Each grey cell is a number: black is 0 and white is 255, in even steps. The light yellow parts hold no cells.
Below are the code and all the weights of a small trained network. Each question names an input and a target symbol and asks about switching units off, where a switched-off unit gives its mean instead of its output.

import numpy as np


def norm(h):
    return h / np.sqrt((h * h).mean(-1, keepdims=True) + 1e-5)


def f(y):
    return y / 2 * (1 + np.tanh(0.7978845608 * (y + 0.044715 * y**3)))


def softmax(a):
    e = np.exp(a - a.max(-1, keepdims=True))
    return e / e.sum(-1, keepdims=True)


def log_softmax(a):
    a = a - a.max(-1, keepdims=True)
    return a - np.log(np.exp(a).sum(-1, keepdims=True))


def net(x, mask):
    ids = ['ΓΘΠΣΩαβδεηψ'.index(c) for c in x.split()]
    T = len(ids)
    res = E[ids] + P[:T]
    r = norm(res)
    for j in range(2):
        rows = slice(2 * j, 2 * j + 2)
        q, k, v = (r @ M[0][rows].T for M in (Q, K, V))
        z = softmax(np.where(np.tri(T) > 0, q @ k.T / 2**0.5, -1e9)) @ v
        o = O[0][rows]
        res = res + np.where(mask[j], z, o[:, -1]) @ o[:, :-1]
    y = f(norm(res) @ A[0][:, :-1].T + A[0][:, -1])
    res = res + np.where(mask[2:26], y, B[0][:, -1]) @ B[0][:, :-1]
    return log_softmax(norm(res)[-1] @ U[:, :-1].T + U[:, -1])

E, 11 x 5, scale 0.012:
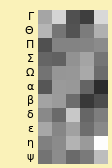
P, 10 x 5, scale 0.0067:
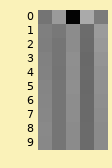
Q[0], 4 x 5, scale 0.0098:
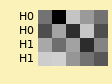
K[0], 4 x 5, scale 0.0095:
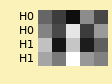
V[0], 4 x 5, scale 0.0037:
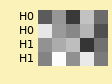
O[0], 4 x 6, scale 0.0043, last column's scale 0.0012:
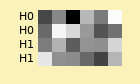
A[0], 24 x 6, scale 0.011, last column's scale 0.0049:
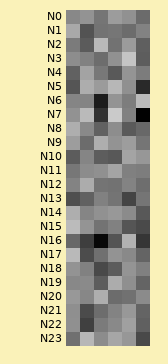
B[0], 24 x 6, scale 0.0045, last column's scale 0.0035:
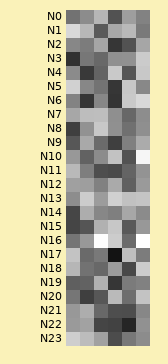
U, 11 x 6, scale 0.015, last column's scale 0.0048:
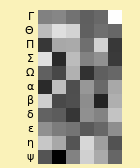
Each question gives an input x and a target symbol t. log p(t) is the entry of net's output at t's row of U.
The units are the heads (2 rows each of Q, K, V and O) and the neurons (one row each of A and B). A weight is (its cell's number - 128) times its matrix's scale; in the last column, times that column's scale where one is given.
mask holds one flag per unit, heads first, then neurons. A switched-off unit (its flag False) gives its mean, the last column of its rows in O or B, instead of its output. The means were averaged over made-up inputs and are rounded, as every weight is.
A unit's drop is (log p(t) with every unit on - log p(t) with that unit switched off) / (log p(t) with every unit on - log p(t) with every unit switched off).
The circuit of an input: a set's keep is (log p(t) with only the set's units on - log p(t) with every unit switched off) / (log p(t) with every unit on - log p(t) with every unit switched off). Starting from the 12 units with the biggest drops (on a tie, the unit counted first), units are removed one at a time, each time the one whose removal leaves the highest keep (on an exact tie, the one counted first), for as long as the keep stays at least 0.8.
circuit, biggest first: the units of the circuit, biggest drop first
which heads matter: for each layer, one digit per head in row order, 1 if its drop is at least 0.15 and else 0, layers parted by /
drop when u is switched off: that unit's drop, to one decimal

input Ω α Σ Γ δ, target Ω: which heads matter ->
00
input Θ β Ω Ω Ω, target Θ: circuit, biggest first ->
[N23]
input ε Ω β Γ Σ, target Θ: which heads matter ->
10
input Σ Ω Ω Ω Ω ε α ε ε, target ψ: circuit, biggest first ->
[H0; H1; N3]
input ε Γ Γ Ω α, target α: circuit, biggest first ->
[N13; N16]
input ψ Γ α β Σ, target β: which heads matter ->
11
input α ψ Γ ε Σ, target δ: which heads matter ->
11
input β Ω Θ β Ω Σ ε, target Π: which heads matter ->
11
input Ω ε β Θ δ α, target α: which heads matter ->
01
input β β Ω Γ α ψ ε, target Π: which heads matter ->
11
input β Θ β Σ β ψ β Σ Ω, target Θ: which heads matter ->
00
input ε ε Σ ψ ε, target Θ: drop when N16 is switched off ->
0.1
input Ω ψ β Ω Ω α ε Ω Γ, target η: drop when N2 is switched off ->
0.1
